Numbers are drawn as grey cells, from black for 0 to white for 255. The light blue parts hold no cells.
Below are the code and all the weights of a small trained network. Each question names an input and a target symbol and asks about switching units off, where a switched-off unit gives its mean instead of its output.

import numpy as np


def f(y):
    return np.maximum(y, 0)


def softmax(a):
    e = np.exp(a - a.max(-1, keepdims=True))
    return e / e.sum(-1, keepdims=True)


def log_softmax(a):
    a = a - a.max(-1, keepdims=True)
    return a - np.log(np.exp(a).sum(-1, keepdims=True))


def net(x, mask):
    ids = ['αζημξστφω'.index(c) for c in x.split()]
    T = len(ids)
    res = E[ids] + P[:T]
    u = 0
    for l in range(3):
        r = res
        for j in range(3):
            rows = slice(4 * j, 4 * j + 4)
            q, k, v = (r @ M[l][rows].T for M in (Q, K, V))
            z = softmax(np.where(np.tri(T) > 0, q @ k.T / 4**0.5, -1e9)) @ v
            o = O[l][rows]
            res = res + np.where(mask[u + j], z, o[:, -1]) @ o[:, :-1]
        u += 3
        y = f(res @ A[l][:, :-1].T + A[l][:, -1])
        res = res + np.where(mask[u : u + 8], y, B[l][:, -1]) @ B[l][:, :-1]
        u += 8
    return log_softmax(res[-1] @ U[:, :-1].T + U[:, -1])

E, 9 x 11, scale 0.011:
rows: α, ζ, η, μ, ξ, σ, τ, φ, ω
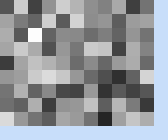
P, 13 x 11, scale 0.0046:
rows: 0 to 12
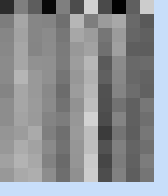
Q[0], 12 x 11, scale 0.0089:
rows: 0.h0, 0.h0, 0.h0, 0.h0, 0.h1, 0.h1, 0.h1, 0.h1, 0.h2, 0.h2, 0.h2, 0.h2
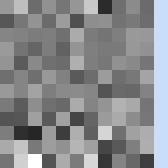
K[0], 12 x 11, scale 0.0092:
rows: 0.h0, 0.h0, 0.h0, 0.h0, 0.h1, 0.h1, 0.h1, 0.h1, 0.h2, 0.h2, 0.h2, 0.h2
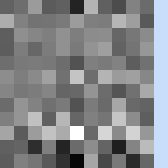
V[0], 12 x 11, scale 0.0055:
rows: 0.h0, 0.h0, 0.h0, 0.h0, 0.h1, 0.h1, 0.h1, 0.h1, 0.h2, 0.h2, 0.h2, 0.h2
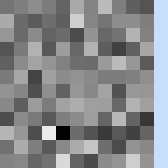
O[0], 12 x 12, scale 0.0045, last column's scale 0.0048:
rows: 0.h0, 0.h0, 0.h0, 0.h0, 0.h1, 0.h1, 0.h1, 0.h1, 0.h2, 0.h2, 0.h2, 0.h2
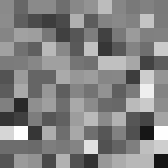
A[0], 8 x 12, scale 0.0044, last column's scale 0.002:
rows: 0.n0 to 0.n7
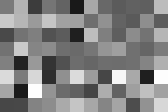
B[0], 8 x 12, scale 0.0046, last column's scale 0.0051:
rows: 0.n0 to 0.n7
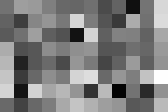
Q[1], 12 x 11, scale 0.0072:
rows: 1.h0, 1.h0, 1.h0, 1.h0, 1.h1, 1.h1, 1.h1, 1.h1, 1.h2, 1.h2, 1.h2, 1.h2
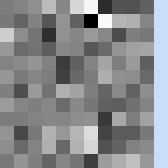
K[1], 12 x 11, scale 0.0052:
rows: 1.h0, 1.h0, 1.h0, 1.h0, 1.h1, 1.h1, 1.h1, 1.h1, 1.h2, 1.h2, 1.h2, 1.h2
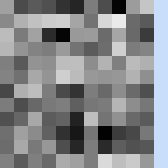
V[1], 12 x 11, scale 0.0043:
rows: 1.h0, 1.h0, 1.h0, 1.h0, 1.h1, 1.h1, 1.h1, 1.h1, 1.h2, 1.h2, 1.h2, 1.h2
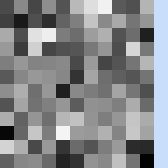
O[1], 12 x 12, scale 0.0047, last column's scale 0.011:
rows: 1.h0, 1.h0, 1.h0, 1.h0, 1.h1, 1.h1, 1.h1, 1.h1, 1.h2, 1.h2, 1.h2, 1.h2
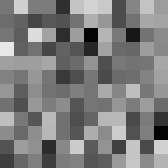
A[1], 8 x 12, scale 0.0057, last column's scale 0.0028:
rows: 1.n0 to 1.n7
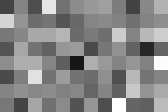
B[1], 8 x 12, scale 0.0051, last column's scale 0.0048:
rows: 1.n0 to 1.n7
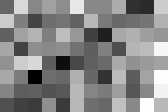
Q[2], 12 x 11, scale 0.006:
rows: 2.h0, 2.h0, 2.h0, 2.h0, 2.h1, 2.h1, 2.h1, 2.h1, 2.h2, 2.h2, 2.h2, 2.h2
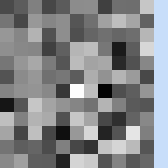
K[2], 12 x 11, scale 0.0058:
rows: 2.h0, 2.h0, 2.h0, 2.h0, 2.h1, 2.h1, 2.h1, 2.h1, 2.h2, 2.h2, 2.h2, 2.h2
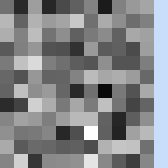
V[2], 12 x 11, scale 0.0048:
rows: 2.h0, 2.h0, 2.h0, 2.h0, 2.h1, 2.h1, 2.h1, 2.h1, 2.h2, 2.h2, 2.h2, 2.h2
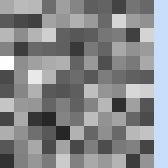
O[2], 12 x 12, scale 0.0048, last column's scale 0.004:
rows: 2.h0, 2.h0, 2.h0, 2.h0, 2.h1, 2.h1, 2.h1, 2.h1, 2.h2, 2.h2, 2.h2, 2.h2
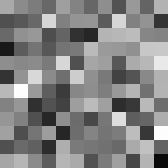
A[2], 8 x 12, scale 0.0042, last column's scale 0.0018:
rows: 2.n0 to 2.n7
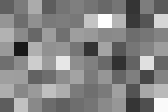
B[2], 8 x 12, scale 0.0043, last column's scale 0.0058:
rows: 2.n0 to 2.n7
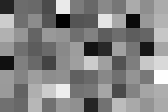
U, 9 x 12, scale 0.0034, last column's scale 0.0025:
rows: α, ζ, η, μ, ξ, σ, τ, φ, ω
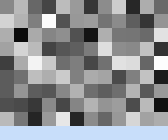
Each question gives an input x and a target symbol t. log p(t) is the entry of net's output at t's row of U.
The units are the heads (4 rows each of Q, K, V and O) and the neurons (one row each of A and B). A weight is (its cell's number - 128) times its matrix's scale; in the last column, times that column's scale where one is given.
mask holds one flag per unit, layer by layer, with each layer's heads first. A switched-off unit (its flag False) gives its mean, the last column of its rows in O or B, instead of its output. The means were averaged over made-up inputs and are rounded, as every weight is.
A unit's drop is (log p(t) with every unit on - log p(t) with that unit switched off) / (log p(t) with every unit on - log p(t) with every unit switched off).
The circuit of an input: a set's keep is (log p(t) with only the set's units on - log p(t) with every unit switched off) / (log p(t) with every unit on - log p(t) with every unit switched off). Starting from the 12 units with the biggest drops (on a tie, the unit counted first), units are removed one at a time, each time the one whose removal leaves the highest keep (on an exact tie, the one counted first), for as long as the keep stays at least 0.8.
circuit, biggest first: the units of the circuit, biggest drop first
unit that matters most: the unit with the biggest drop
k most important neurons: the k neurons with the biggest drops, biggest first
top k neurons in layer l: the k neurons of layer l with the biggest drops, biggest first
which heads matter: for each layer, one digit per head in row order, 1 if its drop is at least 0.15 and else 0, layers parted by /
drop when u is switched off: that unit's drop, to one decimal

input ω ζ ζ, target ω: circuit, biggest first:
1.h0; 2.h1; 0.h2
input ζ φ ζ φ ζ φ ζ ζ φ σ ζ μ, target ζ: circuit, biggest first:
2.h2; 1.h2
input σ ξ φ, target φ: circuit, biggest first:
1.n7; 0.h2; 1.h2
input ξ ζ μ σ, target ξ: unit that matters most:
1.h2
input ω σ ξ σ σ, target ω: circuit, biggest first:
1.h0; 2.h1; 0.h2
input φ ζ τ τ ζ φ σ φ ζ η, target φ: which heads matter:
001 / 100 / 110
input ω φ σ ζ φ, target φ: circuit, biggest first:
0.h2; 1.n7; 1.h2
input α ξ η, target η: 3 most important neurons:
0.n6; 0.n4; 2.n6
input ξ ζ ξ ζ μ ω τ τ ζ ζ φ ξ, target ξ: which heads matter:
101 / 111 / 110
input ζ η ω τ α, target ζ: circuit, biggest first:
2.h2; 2.h0; 1.h0; 0.h1
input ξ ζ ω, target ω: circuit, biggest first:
1.h2; 2.h1
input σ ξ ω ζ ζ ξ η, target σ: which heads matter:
100 / 111 / 011
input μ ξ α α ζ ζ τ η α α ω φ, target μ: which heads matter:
001 / 101 / 110
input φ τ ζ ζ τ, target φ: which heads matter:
001 / 100 / 110
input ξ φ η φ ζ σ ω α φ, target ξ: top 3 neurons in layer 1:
1.n7; 1.n2; 1.n4
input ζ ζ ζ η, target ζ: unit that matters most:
2.h2
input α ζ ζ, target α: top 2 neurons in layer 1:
1.n0; 1.n3
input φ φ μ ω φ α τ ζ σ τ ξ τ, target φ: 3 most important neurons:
0.n2; 0.n4; 1.n7
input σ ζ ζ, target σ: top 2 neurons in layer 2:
2.n4; 2.n6
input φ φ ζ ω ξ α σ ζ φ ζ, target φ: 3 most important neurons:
0.n2; 0.n4; 1.n7
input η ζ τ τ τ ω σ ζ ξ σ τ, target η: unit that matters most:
1.h0
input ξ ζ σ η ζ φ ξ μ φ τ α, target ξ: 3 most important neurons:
1.n7; 1.n4; 0.n2
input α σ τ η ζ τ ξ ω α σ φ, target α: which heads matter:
000 / 100 / 001
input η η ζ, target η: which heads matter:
011 / 100 / 110
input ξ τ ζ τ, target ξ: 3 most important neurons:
1.n7; 1.n4; 0.n2
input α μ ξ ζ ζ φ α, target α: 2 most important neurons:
1.n0; 0.n7
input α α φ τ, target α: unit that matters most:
2.h2
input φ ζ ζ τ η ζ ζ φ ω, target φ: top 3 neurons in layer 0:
0.n2; 0.n4; 0.n5
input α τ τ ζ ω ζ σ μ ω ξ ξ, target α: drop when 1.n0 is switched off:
0.1
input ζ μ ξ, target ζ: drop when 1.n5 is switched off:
-0.1
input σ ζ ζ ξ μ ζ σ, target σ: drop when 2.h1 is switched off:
0.3
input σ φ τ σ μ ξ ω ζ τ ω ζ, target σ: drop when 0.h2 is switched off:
0.1
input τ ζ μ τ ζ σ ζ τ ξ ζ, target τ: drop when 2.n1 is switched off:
0.0
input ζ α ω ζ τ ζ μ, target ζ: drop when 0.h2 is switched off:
0.2
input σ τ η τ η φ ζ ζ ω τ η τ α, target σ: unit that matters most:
1.h2
